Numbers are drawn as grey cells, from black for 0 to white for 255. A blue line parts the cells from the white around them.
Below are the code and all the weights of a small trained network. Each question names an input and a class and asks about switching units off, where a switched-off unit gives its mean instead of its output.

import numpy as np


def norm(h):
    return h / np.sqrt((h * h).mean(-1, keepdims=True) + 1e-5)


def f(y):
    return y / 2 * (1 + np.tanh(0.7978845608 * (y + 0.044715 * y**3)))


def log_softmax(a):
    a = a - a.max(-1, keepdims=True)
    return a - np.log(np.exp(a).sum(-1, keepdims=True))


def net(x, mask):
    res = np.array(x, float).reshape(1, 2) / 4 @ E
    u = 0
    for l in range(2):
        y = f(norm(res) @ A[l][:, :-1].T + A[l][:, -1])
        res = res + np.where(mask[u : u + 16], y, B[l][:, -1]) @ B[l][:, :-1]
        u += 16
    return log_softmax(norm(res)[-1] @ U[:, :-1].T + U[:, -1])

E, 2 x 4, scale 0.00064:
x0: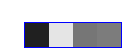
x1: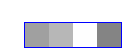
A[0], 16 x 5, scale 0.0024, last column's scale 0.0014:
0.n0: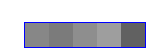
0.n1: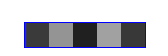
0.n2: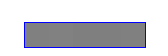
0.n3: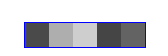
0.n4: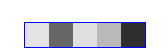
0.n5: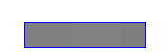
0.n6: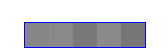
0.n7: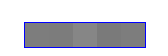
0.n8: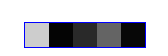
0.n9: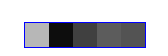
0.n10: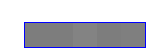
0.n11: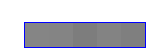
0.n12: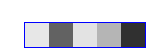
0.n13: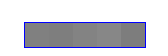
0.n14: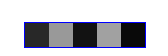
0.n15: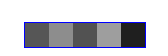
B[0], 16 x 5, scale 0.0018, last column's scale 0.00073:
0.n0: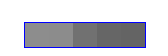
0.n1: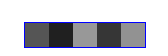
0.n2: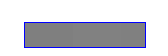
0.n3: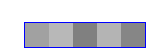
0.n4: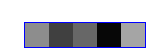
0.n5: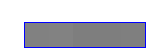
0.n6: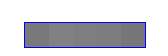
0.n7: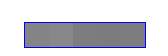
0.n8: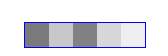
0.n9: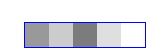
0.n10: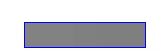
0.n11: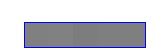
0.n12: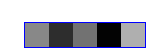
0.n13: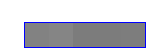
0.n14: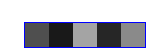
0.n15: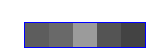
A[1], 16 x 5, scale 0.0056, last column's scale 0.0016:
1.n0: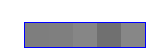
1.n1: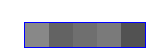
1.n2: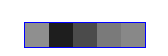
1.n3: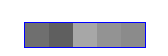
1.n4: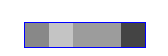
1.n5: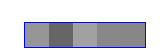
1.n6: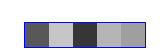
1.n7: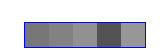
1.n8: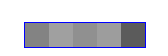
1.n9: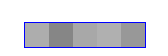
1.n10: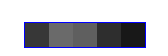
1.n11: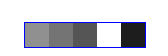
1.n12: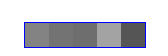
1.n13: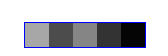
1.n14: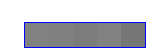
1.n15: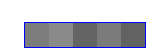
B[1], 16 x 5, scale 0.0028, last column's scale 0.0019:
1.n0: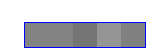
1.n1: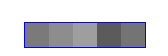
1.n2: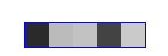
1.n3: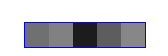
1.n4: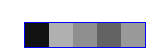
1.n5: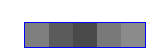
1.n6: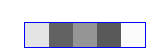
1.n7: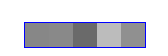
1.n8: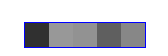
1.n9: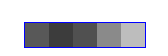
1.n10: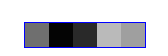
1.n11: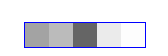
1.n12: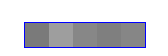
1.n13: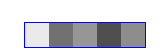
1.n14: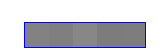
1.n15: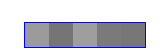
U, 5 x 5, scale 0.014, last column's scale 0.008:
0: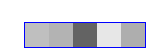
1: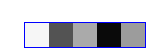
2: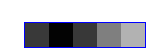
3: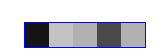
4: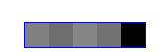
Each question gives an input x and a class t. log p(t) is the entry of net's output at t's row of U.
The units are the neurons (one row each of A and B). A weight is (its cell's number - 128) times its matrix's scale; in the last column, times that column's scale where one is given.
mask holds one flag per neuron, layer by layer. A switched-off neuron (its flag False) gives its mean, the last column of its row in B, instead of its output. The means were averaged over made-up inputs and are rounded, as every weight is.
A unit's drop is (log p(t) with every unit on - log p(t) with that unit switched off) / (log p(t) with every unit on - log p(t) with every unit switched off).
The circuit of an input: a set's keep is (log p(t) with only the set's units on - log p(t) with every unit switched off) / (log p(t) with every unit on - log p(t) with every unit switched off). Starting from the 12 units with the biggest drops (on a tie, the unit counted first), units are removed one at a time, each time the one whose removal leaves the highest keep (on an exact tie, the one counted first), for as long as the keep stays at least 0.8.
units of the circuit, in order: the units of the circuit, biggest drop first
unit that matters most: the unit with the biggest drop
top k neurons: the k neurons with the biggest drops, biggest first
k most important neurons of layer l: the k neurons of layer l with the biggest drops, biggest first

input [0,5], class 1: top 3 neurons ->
[0.n12 0.n4 0.n8]
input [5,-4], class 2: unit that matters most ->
1.n10
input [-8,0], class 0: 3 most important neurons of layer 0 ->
[0.n9 0.n8 0.n14]
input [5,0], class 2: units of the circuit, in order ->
[0.n9 1.n10]
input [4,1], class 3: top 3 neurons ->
[0.n12 0.n4 0.n3]
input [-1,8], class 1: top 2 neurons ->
[0.n12 0.n4]
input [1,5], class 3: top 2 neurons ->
[0.n14 0.n1]
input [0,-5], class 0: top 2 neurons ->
[0.n12 0.n4]
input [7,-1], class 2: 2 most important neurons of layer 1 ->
[1.n10 1.n11]
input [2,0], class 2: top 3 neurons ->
[0.n9 0.n8 1.n11]
